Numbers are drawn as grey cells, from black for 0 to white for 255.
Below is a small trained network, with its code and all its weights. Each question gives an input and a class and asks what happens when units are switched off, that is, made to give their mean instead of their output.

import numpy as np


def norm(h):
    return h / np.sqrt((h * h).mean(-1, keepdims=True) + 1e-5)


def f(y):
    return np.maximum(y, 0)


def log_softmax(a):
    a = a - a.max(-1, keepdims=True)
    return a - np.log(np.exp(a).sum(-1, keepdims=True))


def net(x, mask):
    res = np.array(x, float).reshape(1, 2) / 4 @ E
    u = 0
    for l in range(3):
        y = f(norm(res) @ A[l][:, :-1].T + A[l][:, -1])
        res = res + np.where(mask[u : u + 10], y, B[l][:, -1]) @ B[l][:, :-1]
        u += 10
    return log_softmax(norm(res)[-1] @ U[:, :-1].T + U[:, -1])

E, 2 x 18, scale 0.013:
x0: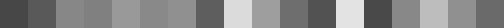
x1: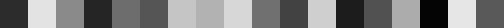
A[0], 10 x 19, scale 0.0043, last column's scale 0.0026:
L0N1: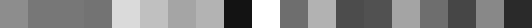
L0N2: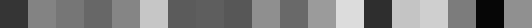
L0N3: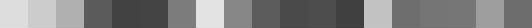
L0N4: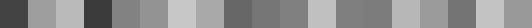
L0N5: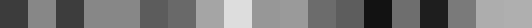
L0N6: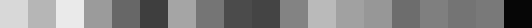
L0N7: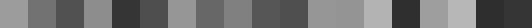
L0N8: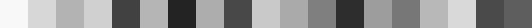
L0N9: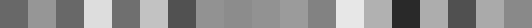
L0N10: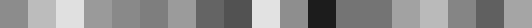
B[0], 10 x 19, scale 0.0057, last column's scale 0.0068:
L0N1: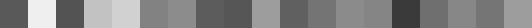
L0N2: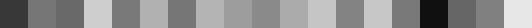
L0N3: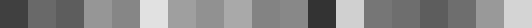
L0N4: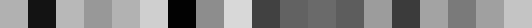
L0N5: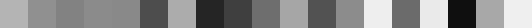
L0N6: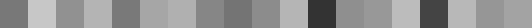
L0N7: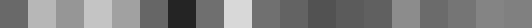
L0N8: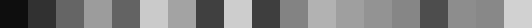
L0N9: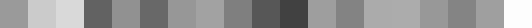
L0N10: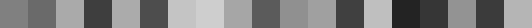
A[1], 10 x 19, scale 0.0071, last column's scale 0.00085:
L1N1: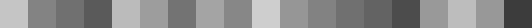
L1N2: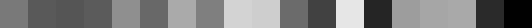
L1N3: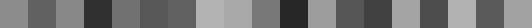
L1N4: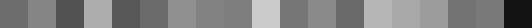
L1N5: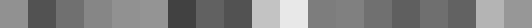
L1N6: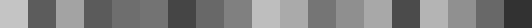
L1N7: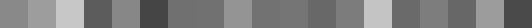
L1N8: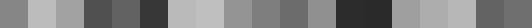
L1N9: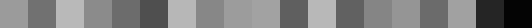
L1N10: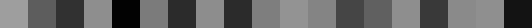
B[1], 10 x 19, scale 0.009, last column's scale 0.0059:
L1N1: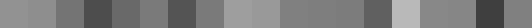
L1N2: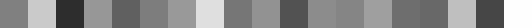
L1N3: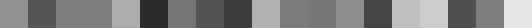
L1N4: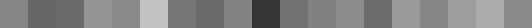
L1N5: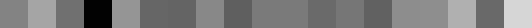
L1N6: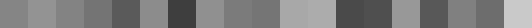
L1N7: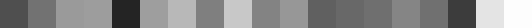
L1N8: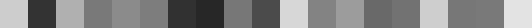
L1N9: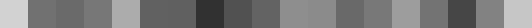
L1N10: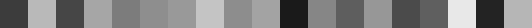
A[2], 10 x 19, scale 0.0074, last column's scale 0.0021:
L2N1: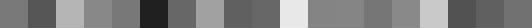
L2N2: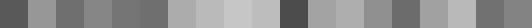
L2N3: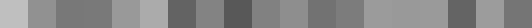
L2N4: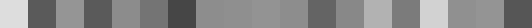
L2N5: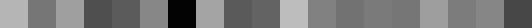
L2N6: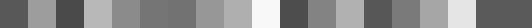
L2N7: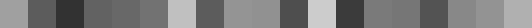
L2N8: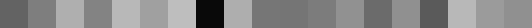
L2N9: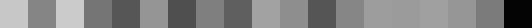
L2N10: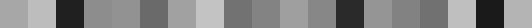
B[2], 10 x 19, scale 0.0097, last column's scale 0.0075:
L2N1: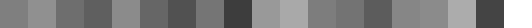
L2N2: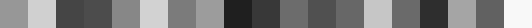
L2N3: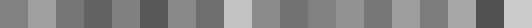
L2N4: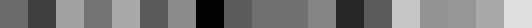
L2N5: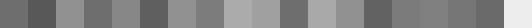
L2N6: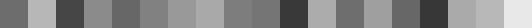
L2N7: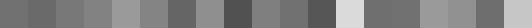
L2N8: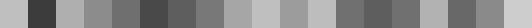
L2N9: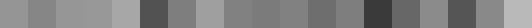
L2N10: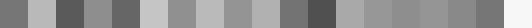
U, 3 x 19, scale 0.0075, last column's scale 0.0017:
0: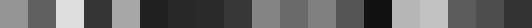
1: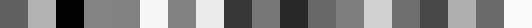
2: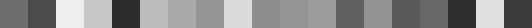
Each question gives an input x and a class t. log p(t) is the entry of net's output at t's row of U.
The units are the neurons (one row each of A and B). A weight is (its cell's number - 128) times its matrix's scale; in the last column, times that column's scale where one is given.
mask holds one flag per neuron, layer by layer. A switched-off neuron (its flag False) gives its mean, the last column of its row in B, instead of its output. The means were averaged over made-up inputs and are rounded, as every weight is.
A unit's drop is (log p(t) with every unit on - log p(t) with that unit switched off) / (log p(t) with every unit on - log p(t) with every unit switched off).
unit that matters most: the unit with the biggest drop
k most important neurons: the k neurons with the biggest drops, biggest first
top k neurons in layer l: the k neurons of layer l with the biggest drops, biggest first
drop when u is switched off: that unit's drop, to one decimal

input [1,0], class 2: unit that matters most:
L1N2
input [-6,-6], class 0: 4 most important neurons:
L1N2; L0N2; L0N9; L1N5
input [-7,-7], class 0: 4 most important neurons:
L1N2; L0N2; L0N9; L1N5
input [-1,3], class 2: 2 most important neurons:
L0N5; L0N3
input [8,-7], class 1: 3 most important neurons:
L1N2; L0N5; L1N8
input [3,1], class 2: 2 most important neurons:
L0N5; L0N2
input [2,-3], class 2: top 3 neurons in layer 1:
L1N7; L1N8; L1N3
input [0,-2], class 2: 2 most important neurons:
L0N9; L1N7
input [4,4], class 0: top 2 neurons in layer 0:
L0N3; L0N8
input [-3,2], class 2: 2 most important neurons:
L1N2; L0N3
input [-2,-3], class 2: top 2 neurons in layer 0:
L0N9; L0N8
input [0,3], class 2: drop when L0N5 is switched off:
1.3
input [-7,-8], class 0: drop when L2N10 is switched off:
0.0
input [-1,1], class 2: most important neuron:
L1N2
